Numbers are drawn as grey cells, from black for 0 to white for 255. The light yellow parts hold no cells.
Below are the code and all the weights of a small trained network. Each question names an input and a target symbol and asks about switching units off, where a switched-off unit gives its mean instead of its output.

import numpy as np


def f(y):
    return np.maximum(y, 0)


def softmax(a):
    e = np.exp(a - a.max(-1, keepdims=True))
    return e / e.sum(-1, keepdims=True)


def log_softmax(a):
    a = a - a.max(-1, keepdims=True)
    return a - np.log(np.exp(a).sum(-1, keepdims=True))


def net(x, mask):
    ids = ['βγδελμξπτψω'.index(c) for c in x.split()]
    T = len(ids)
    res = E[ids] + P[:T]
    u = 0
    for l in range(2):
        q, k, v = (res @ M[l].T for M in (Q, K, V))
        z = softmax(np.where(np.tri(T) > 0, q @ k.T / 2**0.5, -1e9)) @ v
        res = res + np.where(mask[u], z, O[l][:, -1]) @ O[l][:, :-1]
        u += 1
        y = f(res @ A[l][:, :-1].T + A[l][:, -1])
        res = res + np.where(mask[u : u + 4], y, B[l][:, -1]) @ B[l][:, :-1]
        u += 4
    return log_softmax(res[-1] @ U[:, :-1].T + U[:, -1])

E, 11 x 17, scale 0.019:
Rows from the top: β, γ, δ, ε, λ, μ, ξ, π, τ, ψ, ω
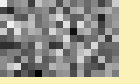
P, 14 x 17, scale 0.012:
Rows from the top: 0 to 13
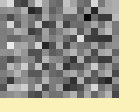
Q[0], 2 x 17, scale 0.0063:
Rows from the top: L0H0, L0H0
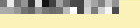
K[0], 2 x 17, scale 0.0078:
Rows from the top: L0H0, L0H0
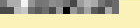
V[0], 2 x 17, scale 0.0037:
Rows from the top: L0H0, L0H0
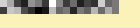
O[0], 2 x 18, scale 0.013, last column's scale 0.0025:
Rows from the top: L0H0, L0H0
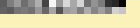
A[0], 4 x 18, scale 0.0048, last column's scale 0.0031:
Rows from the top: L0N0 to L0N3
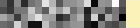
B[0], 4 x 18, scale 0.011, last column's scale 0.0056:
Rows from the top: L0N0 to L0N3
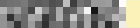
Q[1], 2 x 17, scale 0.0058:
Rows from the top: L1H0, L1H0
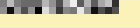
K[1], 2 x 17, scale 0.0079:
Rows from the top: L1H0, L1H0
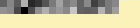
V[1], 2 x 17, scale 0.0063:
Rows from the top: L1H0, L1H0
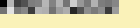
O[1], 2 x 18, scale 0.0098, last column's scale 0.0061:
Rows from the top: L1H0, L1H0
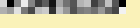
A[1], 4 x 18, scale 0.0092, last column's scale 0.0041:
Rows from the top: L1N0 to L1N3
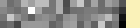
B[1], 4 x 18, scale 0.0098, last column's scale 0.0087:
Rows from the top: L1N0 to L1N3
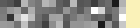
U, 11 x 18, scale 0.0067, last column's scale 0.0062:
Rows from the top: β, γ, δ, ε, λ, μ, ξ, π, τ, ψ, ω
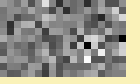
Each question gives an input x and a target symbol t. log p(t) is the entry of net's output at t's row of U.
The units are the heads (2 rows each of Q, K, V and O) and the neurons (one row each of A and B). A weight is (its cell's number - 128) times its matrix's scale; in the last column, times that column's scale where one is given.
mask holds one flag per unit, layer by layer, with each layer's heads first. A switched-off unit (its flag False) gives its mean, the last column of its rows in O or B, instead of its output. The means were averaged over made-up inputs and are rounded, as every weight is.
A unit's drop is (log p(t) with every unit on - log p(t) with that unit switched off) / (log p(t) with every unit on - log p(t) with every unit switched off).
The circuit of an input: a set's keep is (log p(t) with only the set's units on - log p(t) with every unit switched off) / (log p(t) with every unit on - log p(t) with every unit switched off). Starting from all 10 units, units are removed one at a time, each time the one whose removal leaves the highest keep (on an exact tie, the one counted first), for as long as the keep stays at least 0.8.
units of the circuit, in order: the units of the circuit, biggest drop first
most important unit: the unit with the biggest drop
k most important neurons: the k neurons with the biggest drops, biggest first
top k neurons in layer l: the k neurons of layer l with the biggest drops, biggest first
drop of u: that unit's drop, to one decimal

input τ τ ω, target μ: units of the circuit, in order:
[L0N3, L0H0, L1N1]
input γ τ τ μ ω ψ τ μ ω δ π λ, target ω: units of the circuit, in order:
[L1H0, L0N2]
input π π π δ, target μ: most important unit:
L1N1
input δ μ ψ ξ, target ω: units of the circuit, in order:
[L0N2, L1H0]
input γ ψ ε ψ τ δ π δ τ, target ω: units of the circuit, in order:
[L1H0, L0N2, L1N2]
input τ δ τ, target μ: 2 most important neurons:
[L0N3, L1N1]
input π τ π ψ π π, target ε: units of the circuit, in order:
[L1H0, L0N1]
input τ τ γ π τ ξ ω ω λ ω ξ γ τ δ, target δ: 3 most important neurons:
[L0N3, L1N1, L1N2]
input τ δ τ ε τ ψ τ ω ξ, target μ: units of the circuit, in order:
[L0H0, L1N1, L0N2, L0N3]
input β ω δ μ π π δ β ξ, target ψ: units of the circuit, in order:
[L0N2, L1H0]
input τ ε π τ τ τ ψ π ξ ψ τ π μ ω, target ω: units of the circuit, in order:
[L0N3, L1H0]
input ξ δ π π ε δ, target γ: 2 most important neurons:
[L0N2, L1N1]
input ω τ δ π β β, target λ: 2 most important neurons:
[L0N0, L0N2]
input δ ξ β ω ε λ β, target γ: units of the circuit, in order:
[L0H0]
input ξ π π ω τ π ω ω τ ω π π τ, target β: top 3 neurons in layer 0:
[L0N3, L0N0, L0N2]
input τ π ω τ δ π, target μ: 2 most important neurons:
[L1N1, L0N3]
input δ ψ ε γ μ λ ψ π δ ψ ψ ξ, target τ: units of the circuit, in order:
[L0N1, L0H0]
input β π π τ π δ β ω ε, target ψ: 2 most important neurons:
[L0N2, L1N1]
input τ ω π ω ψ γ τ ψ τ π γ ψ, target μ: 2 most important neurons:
[L0N3, L1N1]
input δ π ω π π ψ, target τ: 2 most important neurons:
[L0N1, L0N3]
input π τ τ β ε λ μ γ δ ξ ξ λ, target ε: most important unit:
L1H0
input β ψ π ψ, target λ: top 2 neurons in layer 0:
[L0N3, L0N2]
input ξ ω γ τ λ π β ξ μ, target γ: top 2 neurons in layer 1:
[L1N2, L1N0]
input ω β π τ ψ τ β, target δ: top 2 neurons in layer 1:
[L1N1, L1N0]
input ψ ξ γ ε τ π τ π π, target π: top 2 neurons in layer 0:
[L0N1, L0N0]
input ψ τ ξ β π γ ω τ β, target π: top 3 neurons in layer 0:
[L0N1, L0N0, L0N2]
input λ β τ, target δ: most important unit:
L1H0
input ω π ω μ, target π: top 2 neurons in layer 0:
[L0N3, L0N0]
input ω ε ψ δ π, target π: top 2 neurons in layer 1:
[L1N3, L1N0]
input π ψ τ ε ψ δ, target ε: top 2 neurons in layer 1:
[L1N0, L1N3]
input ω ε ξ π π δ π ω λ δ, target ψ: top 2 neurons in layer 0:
[L0N1, L0N0]
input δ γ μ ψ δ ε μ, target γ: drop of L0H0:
0.8
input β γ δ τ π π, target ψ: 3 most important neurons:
[L0N2, L1N1, L0N3]
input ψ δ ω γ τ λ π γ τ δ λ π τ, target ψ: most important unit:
L1H0
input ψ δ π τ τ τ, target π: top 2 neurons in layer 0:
[L0N1, L0N0]
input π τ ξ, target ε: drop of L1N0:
0.3
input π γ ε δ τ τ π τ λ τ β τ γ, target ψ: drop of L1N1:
-0.1
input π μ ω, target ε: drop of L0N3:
0.3
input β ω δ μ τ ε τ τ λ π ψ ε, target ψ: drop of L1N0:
0.0
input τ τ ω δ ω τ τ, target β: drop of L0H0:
0.1
